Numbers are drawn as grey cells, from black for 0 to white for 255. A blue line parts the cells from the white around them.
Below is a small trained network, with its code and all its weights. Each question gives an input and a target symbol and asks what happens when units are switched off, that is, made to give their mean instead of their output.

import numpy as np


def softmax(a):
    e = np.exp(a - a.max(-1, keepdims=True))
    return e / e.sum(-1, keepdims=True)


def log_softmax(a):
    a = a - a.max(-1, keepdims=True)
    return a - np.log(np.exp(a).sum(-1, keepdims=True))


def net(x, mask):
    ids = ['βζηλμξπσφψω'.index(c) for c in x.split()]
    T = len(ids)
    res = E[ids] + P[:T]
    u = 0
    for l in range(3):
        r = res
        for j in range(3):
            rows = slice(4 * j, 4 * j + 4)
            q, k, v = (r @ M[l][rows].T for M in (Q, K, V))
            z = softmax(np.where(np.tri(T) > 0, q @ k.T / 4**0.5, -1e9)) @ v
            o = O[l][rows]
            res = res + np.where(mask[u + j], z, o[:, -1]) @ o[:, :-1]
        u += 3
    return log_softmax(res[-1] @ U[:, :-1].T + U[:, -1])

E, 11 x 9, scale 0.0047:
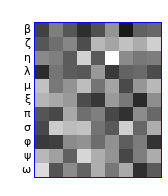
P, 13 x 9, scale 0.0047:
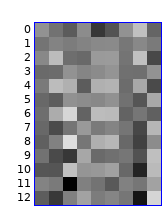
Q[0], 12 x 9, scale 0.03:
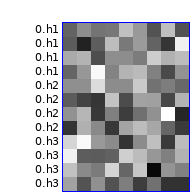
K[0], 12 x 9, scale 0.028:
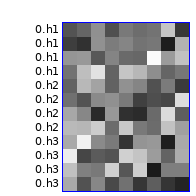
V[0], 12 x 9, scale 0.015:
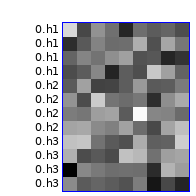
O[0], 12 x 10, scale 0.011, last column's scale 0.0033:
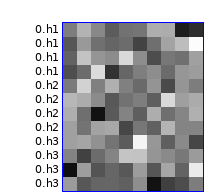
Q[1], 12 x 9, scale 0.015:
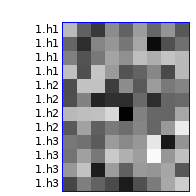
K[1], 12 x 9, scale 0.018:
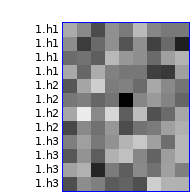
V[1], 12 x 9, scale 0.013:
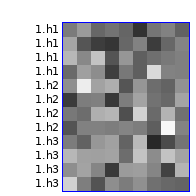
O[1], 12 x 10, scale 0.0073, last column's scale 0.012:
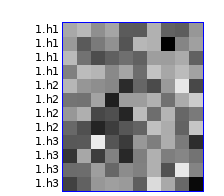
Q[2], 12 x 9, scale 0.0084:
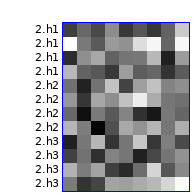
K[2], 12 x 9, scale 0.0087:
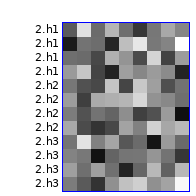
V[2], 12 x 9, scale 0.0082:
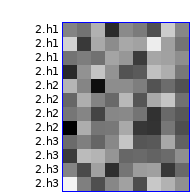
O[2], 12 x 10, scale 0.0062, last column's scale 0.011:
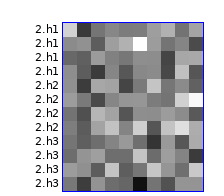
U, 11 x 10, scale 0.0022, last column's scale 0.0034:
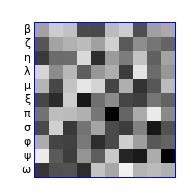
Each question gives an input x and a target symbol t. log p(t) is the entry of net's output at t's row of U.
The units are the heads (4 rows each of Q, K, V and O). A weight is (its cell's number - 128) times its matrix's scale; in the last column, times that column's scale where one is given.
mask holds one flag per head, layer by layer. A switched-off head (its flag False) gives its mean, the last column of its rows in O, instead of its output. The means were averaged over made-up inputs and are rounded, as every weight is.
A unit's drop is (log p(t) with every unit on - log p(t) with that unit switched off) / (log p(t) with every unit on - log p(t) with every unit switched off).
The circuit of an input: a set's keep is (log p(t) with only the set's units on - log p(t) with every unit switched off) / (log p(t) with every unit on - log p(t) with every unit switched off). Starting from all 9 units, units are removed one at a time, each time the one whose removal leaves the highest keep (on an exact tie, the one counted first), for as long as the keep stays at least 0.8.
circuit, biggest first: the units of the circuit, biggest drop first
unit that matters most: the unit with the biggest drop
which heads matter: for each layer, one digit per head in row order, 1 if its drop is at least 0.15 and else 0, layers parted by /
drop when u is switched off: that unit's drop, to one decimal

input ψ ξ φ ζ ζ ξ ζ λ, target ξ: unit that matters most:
0.h1
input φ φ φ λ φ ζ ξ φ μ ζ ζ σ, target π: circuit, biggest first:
0.h3; 1.h2; 1.h1
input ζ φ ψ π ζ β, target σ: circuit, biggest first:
0.h1; 0.h3; 2.h1; 1.h3
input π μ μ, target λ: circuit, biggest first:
0.h2; 0.h3; 1.h3; 2.h1
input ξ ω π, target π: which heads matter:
111 / 110 / 000
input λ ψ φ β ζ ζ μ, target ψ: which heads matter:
101 / 110 / 000
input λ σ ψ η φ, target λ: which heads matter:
110 / 001 / 100
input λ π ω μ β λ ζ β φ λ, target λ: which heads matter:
111 / 001 / 100
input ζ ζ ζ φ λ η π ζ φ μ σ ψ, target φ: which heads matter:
111 / 101 / 010
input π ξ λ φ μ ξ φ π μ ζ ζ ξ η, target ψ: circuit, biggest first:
0.h3; 1.h2; 1.h1
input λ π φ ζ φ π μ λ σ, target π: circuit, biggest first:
0.h3; 1.h1
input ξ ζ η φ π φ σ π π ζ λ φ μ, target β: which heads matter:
101 / 111 / 001
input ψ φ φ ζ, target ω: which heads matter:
001 / 110 / 000
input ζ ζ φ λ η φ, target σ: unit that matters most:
0.h1
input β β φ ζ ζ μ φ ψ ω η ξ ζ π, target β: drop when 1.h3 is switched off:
0.2
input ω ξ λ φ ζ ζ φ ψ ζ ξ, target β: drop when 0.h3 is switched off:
1.1
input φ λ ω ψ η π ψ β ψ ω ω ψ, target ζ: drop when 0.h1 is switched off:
1.0
